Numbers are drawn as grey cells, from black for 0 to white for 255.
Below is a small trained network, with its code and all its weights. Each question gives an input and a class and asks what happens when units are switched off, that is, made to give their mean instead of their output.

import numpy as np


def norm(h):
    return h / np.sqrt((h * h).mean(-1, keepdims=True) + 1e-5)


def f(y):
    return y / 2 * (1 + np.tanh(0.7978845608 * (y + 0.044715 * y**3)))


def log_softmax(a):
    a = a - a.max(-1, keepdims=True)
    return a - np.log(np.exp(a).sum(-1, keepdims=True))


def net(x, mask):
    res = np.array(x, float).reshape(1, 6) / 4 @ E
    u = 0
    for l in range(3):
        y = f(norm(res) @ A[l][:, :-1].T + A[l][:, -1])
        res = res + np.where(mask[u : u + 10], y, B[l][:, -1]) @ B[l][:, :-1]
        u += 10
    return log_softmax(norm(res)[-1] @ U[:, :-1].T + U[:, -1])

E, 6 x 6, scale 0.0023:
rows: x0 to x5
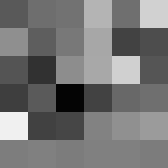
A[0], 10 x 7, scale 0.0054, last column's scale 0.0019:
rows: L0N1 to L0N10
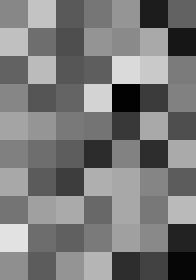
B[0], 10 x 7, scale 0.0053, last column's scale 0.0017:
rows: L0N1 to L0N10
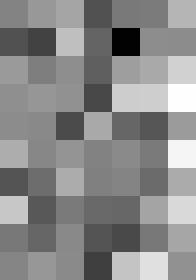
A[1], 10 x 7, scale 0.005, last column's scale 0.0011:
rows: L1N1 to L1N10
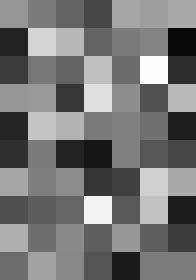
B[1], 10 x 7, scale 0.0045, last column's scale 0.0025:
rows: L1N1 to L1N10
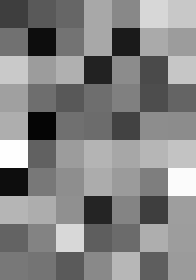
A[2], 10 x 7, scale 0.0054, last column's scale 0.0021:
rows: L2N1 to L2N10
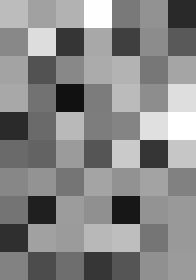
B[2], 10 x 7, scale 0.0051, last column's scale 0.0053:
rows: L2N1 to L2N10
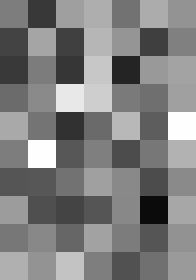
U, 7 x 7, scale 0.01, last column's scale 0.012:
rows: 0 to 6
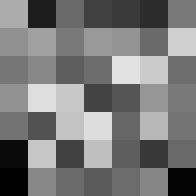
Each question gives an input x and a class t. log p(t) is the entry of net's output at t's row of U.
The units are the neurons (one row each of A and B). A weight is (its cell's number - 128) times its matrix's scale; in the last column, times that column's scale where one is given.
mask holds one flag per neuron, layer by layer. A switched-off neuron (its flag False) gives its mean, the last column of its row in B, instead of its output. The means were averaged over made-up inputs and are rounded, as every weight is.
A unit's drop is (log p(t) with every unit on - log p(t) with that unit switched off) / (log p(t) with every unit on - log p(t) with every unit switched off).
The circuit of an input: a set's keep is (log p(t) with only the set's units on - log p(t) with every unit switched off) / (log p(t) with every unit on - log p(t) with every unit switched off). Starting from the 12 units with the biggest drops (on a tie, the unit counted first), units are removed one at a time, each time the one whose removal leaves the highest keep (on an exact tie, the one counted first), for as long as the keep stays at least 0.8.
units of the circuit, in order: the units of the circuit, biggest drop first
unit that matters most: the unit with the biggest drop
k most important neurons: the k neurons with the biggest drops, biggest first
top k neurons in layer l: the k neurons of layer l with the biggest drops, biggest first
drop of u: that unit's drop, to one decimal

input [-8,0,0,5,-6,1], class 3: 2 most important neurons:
L0N6, L0N2
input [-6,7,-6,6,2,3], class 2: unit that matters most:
L0N4
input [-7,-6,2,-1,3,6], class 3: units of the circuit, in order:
L2N6, L2N8, L0N9
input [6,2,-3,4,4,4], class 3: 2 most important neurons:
L1N3, L1N8
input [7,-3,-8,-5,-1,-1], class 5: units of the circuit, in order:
L2N2, L0N5, L0N4
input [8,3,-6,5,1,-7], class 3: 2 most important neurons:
L1N3, L1N8
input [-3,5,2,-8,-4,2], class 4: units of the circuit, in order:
L2N1, L1N3
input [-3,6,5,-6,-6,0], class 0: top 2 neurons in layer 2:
L2N8, L2N4
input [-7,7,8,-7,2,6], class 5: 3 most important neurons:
L2N6, L1N6, L2N3
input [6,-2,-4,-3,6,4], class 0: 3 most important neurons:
L0N2, L0N9, L2N8
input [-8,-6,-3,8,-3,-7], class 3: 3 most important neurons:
L0N6, L0N1, L0N4
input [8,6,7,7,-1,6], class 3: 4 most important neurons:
L1N3, L1N8, L1N7, L2N6
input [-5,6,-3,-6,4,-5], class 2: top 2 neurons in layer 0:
L0N10, L0N4
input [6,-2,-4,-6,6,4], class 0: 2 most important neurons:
L0N2, L0N9
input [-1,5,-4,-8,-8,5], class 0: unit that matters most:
L1N2
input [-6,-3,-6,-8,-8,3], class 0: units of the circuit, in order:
L1N2, L1N5, L2N8
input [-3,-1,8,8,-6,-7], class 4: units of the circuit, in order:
L1N6, L1N7, L2N4, L2N5
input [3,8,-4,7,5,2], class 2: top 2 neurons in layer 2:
L2N5, L2N1
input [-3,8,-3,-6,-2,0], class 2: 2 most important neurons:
L0N10, L0N4
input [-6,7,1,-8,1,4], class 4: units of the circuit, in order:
L2N1
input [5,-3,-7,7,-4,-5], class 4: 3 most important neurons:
L1N6, L2N4, L2N5
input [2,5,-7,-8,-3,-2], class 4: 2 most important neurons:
L2N1, L2N6
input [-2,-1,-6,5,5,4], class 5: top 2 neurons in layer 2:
L2N2, L2N1
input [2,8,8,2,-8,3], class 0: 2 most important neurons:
L1N2, L1N5
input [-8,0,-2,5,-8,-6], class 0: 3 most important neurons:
L1N2, L1N5, L2N8
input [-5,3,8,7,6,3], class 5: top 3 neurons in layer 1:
L1N5, L1N2, L1N3
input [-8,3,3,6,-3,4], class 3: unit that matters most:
L0N6
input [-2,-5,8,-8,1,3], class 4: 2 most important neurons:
L2N1, L1N7
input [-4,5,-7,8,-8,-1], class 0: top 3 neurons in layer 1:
L1N2, L1N5, L1N6
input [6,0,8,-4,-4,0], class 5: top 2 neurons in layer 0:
L0N2, L0N9
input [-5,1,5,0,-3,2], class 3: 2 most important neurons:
L1N7, L0N1
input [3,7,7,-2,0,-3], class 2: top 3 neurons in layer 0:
L0N4, L0N10, L0N5
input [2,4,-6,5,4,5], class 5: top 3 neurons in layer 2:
L2N2, L2N1, L2N4
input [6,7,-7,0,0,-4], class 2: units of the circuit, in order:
L0N4
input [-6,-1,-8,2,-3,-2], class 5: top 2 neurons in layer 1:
L1N3, L1N8
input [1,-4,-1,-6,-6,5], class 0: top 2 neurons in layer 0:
L0N4, L0N6
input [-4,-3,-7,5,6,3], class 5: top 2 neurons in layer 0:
L0N5, L0N4
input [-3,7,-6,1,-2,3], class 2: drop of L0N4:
0.8
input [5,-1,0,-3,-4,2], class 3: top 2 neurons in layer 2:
L2N5, L2N8
